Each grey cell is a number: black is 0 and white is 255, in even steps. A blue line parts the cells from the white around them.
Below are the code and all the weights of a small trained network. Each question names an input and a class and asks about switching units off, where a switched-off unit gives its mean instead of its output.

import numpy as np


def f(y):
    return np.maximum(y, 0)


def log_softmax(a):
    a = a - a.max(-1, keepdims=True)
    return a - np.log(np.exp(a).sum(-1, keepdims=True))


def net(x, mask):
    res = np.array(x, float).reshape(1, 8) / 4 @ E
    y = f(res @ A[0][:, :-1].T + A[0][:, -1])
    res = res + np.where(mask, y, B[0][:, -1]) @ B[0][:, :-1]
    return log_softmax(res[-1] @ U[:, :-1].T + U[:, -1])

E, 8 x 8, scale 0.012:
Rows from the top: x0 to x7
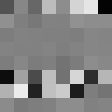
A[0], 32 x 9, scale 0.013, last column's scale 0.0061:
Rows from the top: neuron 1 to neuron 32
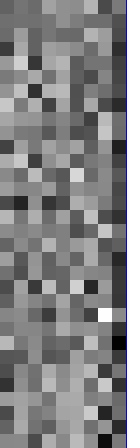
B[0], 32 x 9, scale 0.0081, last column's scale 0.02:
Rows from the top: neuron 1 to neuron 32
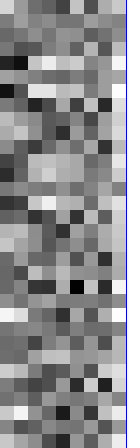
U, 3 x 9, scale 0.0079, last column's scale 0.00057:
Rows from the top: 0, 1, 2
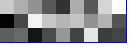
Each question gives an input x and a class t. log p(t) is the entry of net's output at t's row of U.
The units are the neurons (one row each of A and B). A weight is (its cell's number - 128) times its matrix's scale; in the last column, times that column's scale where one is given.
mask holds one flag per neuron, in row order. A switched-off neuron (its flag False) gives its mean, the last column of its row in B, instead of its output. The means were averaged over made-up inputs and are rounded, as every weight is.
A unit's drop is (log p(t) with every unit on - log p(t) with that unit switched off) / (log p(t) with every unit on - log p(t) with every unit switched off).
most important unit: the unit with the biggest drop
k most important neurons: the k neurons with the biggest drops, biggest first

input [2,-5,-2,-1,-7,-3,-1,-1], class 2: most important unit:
neuron 23
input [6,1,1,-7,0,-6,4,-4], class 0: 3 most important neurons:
(neuron 30; neuron 32; neuron 21)
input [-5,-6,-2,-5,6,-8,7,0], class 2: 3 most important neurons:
(neuron 8; neuron 16; neuron 15)
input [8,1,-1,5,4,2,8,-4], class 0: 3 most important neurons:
(neuron 30; neuron 32; neuron 27)
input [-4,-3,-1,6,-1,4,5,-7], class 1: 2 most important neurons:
(neuron 5; neuron 7)
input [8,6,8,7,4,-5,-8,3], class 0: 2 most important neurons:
(neuron 30; neuron 27)
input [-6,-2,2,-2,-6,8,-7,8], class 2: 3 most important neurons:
(neuron 21; neuron 28; neuron 7)
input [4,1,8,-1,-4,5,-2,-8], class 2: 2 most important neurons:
(neuron 21; neuron 28)
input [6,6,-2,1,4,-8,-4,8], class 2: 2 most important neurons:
(neuron 8; neuron 16)
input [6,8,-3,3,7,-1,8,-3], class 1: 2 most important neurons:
(neuron 7; neuron 5)
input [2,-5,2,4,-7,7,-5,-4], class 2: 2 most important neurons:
(neuron 21; neuron 28)
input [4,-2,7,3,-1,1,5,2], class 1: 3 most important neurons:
(neuron 7; neuron 5; neuron 23)
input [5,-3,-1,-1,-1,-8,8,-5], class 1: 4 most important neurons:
(neuron 7; neuron 5; neuron 12; neuron 21)
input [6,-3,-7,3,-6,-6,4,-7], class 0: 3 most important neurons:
(neuron 30; neuron 32; neuron 21)
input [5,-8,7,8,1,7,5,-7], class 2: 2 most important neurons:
(neuron 21; neuron 28)
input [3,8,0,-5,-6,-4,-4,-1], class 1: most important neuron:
(neuron 15)
